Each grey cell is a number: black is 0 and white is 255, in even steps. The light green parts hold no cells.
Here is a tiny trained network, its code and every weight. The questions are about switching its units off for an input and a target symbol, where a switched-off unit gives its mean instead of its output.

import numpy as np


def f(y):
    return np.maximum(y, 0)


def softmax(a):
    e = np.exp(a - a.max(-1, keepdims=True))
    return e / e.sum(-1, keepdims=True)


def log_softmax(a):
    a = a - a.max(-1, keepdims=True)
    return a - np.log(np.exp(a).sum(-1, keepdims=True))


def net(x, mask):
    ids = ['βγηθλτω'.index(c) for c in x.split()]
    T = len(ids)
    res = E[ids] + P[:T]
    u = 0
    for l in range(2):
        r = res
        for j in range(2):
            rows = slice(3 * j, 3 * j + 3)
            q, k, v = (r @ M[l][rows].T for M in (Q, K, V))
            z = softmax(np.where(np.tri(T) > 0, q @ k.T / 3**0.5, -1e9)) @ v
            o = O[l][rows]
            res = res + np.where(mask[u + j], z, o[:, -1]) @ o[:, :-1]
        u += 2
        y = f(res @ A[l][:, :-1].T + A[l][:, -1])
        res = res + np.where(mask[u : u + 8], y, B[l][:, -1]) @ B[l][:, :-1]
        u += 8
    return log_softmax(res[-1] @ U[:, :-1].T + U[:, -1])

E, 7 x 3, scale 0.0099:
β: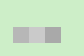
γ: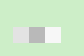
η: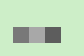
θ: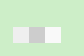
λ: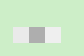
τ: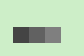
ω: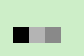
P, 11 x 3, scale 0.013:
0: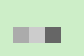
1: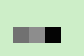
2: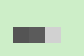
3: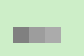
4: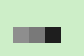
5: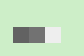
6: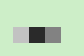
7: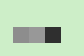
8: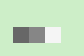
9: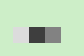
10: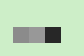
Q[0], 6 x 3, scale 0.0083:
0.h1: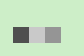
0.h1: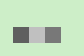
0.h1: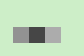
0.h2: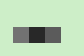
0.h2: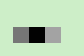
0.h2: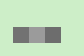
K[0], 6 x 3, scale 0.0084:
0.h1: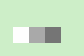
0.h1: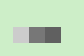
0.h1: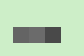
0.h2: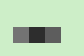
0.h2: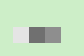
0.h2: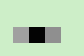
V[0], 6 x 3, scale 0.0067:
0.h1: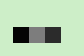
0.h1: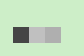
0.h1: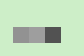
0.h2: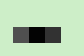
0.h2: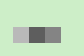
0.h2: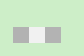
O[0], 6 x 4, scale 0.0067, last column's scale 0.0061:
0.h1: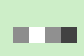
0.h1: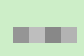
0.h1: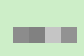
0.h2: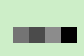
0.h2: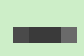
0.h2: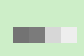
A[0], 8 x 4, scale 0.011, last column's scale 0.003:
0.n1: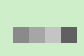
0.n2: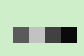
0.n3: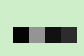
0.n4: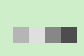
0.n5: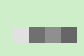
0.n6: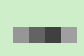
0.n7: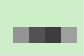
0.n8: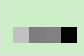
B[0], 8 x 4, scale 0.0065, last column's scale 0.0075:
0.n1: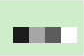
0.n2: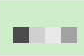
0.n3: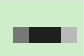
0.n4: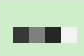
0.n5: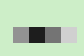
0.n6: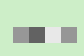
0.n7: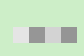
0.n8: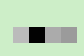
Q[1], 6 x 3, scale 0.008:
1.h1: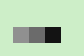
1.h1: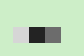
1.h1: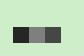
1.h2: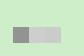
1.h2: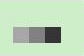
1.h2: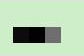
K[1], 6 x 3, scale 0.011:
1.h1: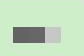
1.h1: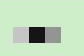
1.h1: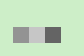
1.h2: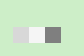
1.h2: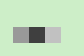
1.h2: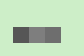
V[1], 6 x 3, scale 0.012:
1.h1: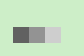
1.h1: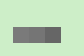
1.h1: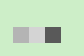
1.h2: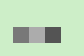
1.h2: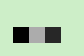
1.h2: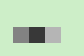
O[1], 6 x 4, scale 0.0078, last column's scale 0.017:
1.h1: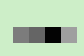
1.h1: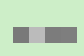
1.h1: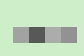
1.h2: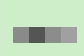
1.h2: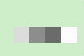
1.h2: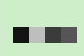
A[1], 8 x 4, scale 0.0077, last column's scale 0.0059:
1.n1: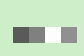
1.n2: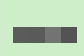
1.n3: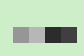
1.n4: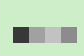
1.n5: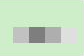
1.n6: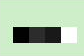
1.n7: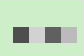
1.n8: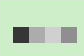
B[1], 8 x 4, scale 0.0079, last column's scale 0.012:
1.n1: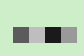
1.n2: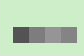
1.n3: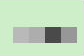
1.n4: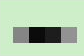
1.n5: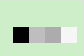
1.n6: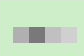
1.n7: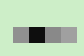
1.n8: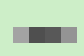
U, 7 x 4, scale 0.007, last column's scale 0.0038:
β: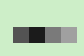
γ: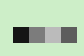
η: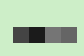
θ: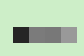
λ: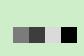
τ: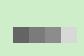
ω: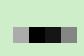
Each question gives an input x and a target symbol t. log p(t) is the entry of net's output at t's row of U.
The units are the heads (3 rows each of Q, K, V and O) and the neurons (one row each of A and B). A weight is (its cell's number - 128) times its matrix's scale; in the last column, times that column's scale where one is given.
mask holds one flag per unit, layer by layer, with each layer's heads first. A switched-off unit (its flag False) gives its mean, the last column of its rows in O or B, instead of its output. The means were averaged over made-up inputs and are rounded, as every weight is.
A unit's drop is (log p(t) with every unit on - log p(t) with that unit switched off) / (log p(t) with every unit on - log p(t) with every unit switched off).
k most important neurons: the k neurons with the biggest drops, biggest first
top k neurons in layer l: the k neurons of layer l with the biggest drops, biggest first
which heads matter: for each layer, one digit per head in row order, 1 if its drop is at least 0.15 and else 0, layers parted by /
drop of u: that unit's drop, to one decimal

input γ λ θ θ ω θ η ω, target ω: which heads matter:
00 / 10
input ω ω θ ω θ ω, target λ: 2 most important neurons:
(0.n4; 1.n5)
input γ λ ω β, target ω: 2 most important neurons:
(1.n5; 1.n7)
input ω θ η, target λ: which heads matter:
10 / 01
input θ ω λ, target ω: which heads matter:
10 / 01
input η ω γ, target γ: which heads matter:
00 / 11
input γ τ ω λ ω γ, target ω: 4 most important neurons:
(1.n5; 1.n4; 1.n7; 1.n8)
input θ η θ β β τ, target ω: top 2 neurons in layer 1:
(1.n5; 1.n4)
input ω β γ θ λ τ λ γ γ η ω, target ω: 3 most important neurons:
(0.n3; 1.n5; 1.n3)
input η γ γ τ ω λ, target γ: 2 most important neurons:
(1.n5; 1.n1)
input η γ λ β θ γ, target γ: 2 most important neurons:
(1.n5; 1.n1)
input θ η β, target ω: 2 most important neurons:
(1.n5; 1.n4)
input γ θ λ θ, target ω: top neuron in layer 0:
(0.n1)
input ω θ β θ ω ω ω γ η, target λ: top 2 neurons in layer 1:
(1.n5; 1.n1)
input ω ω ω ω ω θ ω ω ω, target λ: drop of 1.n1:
0.1
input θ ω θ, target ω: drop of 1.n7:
0.2
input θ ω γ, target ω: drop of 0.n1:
-0.3
